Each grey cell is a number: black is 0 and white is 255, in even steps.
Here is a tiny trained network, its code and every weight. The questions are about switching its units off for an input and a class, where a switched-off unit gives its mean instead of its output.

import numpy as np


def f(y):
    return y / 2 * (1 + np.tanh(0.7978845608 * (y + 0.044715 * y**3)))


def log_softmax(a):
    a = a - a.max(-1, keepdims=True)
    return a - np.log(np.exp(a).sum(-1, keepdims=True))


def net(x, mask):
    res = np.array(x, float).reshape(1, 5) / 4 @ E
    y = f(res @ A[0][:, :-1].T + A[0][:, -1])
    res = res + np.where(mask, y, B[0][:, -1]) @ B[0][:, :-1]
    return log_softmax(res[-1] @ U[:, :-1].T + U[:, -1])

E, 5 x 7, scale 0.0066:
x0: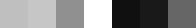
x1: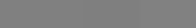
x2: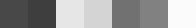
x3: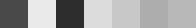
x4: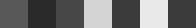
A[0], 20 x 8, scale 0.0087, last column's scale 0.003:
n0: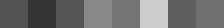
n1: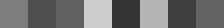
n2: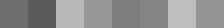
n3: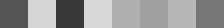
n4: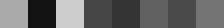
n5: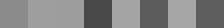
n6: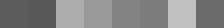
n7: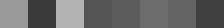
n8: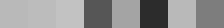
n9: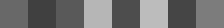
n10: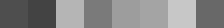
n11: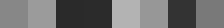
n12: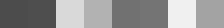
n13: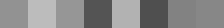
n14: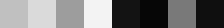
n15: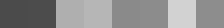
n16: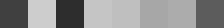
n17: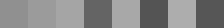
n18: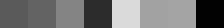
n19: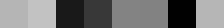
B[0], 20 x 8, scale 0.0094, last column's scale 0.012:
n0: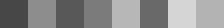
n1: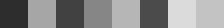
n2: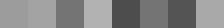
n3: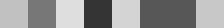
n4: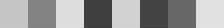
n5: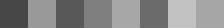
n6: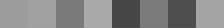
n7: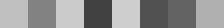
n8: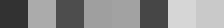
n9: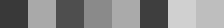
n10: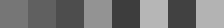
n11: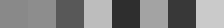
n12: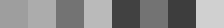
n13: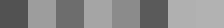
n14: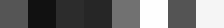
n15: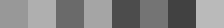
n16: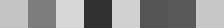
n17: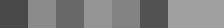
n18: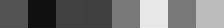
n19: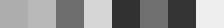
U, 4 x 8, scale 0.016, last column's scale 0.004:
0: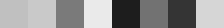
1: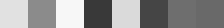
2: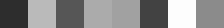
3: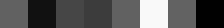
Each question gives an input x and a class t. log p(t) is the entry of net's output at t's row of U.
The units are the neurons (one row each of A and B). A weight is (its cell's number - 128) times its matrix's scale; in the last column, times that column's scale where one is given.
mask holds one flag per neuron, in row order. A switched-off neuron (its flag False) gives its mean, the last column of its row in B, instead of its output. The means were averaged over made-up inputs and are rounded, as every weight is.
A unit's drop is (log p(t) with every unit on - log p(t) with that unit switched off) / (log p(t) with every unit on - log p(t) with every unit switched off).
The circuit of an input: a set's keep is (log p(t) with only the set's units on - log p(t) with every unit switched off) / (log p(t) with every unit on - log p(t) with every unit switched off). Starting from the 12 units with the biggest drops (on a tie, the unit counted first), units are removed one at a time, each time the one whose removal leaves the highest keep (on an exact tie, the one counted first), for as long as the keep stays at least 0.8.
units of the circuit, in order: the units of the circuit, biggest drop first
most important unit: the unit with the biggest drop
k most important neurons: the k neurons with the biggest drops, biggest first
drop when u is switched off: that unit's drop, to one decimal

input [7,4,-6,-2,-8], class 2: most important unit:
n8
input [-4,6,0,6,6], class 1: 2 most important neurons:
(n16, n3)
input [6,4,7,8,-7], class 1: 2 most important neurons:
(n3, n16)
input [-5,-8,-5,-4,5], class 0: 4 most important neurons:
(n14, n19, n11, n8)
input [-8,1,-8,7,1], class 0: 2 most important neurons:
(n19, n11)
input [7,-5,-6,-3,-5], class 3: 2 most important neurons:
(n14, n12)
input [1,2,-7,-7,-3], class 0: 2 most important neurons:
(n19, n11)
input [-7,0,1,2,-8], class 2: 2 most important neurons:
(n14, n8)
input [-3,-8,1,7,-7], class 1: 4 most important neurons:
(n16, n3, n1, n9)
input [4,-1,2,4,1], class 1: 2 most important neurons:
(n3, n18)
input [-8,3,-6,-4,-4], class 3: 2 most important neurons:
(n18, n12)
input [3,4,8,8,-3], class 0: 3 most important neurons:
(n12, n15, n4)
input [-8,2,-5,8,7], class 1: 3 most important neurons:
(n16, n3, n14)
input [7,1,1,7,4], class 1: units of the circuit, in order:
(n3)
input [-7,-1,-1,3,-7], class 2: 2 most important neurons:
(n14, n8)
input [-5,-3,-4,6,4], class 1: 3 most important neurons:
(n16, n14, n3)
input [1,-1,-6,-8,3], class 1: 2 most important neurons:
(n4, n7)
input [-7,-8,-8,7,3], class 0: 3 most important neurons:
(n11, n19, n14)
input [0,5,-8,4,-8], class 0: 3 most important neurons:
(n19, n11, n1)
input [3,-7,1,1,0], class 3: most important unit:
n19
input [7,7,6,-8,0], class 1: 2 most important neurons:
(n4, n7)
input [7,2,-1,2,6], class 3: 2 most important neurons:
(n14, n8)
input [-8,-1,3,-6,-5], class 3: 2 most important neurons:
(n18, n10)
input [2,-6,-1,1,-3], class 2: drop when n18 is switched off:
0.1
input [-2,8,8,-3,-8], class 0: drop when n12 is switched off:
1.0
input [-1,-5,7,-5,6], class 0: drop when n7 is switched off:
0.0
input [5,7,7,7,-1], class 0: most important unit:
n12
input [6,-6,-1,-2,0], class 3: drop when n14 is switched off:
0.1
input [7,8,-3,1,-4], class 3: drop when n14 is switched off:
1.0
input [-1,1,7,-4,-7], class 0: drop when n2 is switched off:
0.2
